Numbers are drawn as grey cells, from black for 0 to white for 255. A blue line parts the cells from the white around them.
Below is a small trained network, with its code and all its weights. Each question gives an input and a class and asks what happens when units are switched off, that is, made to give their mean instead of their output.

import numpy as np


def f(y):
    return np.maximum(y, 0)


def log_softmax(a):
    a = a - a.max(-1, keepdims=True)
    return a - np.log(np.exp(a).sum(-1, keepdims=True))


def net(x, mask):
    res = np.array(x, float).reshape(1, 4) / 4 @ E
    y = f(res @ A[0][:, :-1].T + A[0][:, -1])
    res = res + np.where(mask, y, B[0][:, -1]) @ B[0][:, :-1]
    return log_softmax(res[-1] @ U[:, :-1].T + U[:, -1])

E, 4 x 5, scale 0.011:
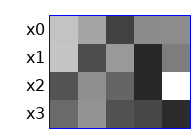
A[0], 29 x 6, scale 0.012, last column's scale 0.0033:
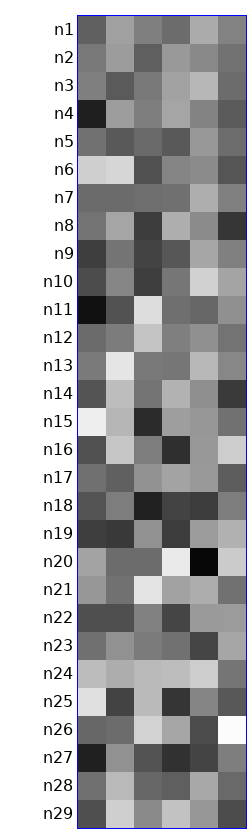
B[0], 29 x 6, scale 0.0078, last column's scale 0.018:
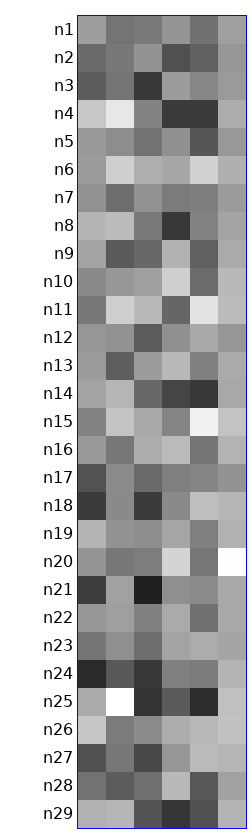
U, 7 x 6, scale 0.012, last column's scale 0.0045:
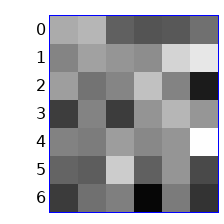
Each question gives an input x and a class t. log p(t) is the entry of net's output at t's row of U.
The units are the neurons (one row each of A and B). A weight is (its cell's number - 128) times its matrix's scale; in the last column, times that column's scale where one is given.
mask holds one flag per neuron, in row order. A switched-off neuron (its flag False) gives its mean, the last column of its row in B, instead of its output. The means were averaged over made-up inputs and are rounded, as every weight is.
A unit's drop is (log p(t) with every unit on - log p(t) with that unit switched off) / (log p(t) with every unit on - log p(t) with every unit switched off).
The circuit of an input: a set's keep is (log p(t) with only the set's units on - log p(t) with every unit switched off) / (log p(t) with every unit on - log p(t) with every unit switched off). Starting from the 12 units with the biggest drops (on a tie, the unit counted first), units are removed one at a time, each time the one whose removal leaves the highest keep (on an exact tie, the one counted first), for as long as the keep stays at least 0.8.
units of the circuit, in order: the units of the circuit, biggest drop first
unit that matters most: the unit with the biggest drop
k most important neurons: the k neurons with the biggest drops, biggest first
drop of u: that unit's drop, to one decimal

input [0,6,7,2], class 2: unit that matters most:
n16
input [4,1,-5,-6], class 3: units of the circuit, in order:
[n24, n21]
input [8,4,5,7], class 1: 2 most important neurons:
[n6, n15]
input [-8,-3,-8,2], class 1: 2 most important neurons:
[n11, n9]
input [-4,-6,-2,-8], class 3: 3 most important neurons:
[n24, n21, n25]
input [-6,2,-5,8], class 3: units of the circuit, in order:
[n18, n27]
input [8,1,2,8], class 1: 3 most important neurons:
[n6, n15, n24]
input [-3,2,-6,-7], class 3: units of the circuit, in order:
[n21, n24]
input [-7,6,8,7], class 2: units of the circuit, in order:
[n16, n9]
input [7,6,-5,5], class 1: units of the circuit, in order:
[n15, n6]
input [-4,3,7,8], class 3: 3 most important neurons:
[n27, n18, n20]
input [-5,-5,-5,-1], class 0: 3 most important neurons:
[n4, n29, n15]
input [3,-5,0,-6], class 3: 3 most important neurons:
[n24, n25, n3]
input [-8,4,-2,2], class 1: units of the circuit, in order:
[n11]
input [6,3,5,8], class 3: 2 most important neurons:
[n18, n27]
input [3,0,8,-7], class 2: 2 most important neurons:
[n10, n13]
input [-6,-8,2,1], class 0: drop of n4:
0.2
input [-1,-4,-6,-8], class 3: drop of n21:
0.4
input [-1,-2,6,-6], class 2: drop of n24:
-0.1
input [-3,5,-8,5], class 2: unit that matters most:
n20
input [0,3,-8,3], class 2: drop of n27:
0.0
